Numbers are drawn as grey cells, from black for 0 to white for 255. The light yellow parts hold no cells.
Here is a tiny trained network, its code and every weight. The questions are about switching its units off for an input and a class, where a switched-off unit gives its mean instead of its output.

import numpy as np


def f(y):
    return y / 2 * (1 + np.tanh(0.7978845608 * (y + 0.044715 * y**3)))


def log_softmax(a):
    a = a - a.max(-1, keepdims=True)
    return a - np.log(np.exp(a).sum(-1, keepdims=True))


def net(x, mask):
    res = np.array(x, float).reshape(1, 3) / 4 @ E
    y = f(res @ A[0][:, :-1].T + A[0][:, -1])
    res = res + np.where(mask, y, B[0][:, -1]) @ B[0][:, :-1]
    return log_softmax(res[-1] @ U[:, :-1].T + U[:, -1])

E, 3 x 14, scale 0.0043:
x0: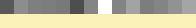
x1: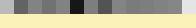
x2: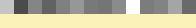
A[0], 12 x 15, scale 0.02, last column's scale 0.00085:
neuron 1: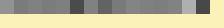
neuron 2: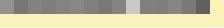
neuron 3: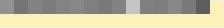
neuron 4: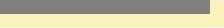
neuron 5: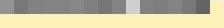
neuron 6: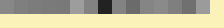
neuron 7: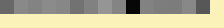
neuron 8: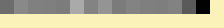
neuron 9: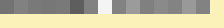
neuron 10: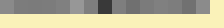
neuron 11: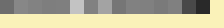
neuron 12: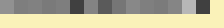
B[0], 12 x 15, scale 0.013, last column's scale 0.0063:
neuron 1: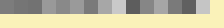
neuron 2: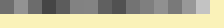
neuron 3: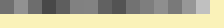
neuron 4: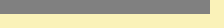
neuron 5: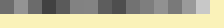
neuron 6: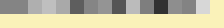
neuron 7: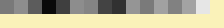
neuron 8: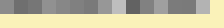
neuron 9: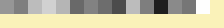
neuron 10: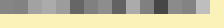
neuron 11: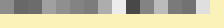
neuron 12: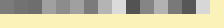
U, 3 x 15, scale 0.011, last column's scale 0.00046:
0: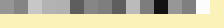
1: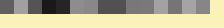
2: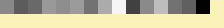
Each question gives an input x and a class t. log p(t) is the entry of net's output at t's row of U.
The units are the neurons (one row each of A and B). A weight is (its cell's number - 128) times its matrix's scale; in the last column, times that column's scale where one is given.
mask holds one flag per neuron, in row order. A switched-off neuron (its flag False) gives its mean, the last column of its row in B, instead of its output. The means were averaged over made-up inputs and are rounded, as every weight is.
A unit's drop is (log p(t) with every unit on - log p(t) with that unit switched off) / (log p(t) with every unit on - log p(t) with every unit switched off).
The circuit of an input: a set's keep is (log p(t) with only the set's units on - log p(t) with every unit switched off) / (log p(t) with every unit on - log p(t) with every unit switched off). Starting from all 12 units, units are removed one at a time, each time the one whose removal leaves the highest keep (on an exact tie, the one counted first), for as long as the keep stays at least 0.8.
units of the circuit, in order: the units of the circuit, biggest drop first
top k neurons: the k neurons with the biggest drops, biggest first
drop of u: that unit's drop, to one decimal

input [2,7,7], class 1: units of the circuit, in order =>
(neuron 5)
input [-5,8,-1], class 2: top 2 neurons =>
(neuron 12; neuron 1)
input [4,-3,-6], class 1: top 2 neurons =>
(neuron 7; neuron 6)
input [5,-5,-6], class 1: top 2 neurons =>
(neuron 7; neuron 6)
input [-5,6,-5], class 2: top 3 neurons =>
(neuron 12; neuron 9; neuron 1)
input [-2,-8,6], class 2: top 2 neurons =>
(neuron 11; neuron 7)
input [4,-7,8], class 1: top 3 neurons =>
(neuron 5; neuron 2; neuron 3)
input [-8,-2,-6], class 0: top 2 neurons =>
(neuron 6; neuron 10)
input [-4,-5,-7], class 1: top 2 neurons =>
(neuron 7; neuron 9)
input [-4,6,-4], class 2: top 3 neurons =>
(neuron 12; neuron 9; neuron 1)
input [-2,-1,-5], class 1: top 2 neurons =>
(neuron 7; neuron 9)
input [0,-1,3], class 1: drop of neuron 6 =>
0.1
